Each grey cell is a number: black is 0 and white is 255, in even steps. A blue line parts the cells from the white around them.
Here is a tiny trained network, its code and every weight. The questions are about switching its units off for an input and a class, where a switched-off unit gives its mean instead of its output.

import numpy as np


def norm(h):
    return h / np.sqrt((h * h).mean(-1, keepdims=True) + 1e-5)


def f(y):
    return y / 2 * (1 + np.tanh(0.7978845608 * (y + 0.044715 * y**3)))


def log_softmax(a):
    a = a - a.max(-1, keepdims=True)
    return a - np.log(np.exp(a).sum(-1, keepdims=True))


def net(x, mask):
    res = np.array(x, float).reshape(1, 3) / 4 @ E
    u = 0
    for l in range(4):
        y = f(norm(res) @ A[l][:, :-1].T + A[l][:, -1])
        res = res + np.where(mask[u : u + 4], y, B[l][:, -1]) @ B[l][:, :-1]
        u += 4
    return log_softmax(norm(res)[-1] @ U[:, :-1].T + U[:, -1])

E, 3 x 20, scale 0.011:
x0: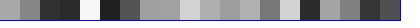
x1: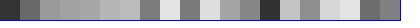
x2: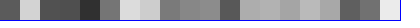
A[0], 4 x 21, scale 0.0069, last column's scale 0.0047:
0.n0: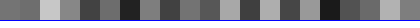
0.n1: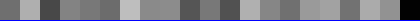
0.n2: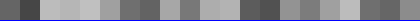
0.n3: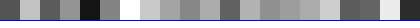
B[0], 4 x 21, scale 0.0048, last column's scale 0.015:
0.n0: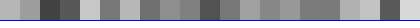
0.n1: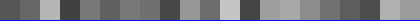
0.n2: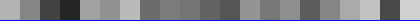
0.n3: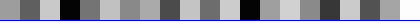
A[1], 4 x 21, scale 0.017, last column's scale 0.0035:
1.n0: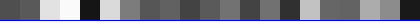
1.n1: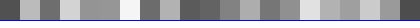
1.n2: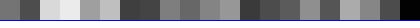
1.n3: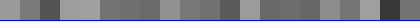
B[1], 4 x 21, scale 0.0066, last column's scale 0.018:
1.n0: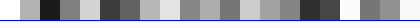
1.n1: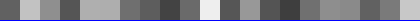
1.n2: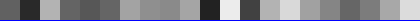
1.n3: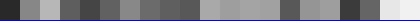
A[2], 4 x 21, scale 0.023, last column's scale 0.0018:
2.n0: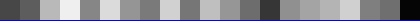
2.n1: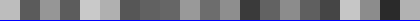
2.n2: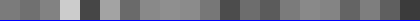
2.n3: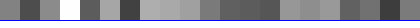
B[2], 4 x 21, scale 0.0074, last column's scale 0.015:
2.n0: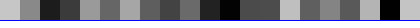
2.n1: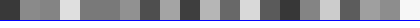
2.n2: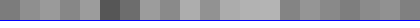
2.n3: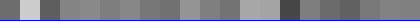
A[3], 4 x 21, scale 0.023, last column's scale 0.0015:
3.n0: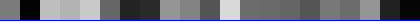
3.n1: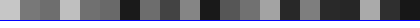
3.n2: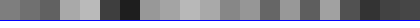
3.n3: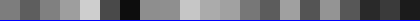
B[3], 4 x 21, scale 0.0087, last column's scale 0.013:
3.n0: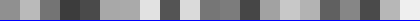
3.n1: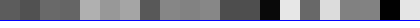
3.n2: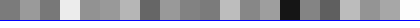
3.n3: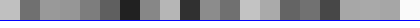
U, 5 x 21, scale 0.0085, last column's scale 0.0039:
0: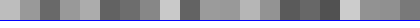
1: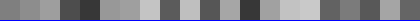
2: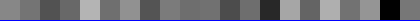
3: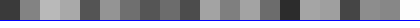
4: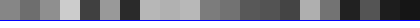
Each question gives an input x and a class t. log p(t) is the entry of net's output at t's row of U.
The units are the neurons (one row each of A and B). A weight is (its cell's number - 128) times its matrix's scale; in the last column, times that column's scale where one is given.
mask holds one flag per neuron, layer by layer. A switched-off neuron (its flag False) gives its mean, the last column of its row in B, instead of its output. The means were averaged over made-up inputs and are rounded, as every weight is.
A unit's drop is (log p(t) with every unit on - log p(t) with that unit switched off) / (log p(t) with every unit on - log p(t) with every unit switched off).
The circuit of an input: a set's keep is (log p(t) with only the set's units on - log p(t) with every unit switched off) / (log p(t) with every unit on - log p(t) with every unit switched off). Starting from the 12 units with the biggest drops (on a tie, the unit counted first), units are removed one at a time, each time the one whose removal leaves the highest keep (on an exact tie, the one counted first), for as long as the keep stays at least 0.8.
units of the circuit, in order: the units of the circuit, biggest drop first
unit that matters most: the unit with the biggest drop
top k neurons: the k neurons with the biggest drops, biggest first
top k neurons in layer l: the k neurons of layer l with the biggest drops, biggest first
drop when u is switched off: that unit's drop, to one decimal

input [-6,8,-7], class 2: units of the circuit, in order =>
(2.n0)
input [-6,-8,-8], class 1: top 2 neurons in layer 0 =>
(0.n0 0.n2)
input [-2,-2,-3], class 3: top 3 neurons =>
(0.n0 1.n3 0.n3)
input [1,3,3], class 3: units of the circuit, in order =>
(0.n3 2.n1 1.n3 1.n0)
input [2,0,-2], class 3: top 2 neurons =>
(1.n3 1.n0)
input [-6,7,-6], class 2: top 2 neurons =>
(0.n2 1.n1)
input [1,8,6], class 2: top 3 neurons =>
(2.n0 1.n3 1.n2)
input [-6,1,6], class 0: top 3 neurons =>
(1.n0 1.n3 3.n0)
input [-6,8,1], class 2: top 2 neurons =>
(2.n0 0.n2)
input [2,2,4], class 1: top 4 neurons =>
(1.n0 0.n2 1.n1 0.n0)
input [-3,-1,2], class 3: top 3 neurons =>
(1.n3 2.n1 0.n0)
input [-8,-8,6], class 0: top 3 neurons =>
(1.n0 2.n0 0.n2)
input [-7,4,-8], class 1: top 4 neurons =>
(1.n2 3.n0 0.n2 3.n3)
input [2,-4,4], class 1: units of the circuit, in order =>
(1.n0)
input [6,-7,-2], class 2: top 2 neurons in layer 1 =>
(1.n0 1.n1)
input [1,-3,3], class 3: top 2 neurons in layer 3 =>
(3.n0 3.n1)
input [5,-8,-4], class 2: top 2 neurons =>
(3.n1 1.n0)
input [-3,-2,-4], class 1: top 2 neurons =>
(1.n2 0.n0)
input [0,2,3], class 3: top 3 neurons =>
(0.n3 2.n1 1.n3)
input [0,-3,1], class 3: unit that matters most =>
0.n0
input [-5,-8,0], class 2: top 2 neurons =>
(3.n1 0.n0)
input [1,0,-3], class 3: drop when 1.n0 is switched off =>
0.1
